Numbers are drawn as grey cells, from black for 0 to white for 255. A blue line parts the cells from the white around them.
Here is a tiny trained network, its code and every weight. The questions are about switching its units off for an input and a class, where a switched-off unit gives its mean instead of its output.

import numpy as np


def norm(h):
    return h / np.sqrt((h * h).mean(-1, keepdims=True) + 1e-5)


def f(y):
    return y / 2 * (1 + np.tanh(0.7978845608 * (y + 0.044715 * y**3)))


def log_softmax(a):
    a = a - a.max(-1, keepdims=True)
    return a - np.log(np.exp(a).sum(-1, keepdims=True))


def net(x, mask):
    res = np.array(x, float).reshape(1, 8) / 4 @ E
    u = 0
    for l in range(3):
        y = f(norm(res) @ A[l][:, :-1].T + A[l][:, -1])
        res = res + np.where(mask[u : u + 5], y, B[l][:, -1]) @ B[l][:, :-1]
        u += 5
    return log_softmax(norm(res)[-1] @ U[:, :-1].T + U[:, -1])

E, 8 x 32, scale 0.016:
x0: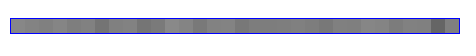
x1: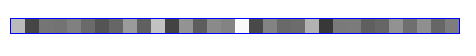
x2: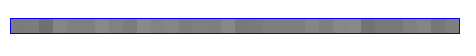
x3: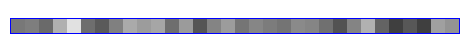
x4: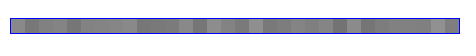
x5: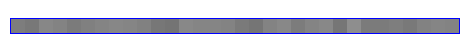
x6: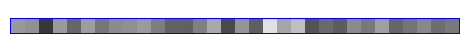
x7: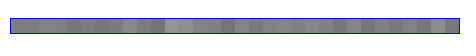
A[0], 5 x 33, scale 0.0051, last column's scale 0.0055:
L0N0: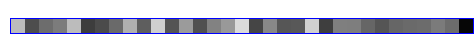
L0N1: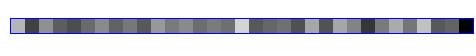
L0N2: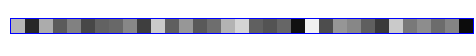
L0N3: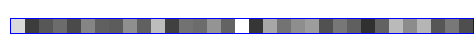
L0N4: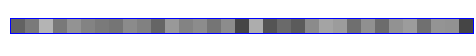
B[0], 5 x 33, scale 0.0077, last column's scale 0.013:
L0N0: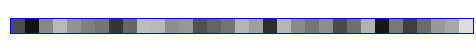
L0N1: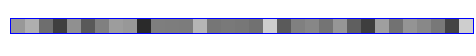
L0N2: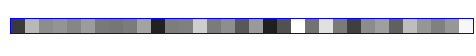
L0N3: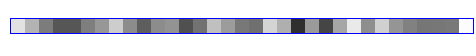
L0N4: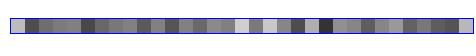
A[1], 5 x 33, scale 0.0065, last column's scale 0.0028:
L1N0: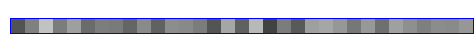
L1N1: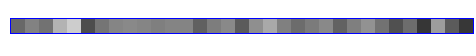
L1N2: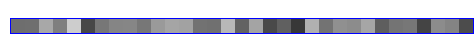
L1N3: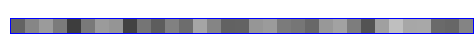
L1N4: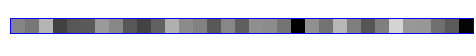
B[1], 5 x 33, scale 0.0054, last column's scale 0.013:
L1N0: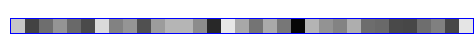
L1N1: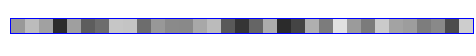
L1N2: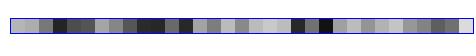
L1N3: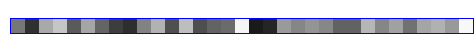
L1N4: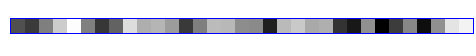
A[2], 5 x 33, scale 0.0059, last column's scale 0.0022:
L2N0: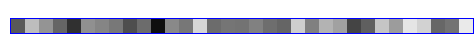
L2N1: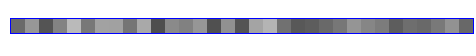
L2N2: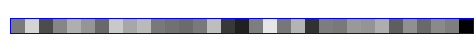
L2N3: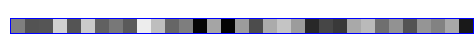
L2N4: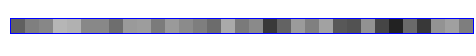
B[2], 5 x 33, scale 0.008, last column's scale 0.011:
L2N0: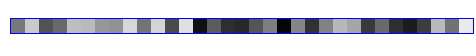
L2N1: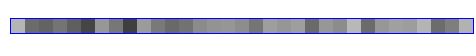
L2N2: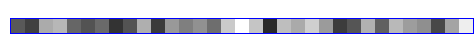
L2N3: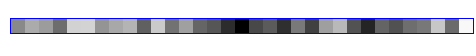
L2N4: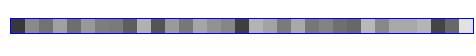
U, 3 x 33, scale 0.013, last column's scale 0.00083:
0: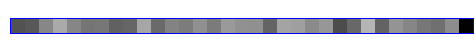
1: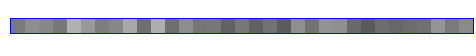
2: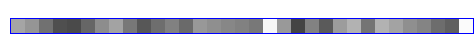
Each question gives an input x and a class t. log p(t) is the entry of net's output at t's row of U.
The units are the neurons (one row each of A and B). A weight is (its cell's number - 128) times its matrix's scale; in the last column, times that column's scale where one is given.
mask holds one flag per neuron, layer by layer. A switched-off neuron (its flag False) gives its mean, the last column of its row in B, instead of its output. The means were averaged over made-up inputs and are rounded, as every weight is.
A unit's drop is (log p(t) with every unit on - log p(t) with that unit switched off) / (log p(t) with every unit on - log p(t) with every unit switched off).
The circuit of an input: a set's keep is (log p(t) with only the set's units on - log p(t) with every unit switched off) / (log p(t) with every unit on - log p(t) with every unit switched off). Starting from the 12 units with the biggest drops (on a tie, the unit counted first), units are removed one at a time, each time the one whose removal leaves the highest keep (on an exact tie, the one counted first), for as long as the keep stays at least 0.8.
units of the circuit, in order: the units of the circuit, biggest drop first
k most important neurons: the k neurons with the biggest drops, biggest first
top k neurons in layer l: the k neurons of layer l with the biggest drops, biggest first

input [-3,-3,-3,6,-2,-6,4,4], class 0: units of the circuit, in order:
L2N2
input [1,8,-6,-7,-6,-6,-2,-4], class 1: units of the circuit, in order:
L0N2; L2N0
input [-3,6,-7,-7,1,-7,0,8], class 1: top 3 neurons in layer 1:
L1N2; L1N0; L1N4
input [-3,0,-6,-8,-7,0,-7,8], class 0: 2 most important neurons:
L1N4; L2N3
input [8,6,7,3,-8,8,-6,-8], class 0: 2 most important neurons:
L0N0; L0N2
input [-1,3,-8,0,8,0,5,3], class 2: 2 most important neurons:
L0N3; L1N4
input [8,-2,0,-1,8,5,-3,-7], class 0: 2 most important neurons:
L1N4; L0N0
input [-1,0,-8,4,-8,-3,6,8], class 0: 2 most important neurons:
L2N2; L1N3
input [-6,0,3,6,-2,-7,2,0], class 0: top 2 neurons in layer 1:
L1N3; L1N1
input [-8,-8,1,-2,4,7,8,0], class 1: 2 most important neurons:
L2N3; L2N0
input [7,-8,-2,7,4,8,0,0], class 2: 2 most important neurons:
L0N2; L1N4
